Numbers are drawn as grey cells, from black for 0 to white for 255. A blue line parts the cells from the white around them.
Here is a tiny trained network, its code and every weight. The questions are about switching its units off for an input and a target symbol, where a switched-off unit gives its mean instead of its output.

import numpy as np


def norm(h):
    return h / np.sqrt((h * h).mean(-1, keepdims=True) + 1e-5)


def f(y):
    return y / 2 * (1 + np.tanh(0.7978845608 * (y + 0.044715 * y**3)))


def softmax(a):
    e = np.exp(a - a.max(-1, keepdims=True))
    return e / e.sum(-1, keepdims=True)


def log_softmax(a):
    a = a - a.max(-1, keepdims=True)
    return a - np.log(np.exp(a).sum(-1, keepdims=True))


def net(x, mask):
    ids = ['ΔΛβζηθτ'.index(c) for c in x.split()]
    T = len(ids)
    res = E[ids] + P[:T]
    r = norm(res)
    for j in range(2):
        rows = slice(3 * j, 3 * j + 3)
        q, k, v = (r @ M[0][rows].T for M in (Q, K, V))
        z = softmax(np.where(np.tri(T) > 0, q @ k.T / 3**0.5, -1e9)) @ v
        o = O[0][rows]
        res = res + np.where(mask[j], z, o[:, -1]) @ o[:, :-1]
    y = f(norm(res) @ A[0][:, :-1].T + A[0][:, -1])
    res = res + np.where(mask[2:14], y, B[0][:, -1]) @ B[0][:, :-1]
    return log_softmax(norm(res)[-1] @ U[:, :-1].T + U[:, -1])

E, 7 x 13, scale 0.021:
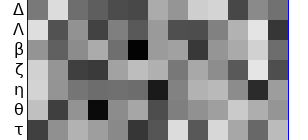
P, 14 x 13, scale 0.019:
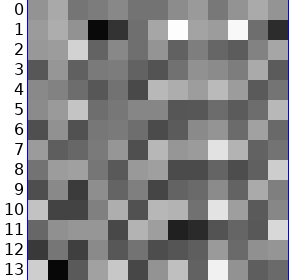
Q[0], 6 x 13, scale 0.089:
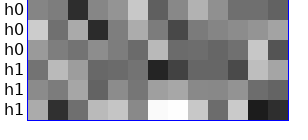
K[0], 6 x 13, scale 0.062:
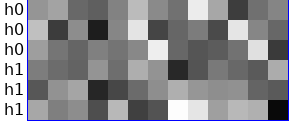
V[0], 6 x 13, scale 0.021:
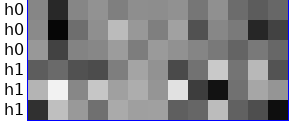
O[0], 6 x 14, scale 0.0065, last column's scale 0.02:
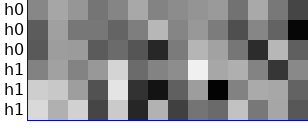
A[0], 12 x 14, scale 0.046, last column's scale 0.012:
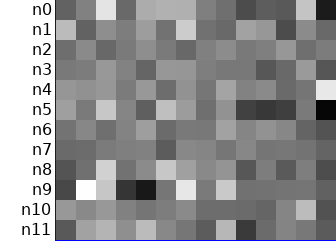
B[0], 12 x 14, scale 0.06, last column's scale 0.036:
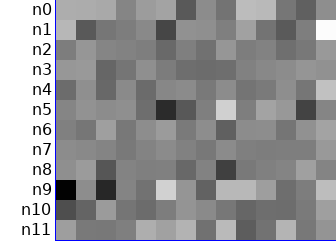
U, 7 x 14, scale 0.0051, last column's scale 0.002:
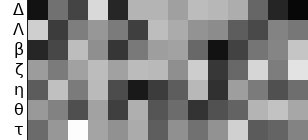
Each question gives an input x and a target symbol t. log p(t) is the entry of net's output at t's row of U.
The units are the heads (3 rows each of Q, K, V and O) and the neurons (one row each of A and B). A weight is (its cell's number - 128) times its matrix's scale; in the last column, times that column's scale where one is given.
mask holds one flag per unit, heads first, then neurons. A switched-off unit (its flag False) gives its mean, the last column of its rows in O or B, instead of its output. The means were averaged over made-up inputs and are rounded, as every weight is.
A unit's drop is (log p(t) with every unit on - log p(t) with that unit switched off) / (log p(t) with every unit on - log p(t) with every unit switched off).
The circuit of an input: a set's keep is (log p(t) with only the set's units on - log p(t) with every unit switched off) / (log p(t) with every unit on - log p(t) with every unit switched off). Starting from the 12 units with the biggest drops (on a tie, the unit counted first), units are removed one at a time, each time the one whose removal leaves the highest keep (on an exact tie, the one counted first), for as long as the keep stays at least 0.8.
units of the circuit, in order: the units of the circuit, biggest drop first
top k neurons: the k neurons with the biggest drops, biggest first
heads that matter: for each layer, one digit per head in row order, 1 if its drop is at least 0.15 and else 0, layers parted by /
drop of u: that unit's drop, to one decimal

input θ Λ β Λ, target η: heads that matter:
01
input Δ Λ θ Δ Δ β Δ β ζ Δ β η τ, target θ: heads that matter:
01
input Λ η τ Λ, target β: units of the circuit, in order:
h1, n1, n9, n10
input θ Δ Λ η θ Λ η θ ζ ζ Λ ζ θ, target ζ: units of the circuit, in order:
h1, n11
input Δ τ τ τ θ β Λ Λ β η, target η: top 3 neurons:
n1, n9, n2
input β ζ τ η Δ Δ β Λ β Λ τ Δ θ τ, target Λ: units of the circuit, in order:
n9
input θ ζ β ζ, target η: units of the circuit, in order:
n1, n9, n2
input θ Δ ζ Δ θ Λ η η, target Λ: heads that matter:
00
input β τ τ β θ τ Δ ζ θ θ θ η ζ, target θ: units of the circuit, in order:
h1, n1, n9, n3
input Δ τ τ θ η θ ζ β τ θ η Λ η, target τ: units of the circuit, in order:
h1, n1, n9, n6
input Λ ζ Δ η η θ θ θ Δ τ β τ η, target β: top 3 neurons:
n1, n9, n10
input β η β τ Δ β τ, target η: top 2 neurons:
n1, n9
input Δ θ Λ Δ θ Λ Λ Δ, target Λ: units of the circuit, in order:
h0, n9
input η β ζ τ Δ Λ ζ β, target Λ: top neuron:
n9
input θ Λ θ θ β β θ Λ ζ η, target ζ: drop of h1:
1.1
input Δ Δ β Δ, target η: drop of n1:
0.6
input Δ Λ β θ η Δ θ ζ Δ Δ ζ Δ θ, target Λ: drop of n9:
0.2
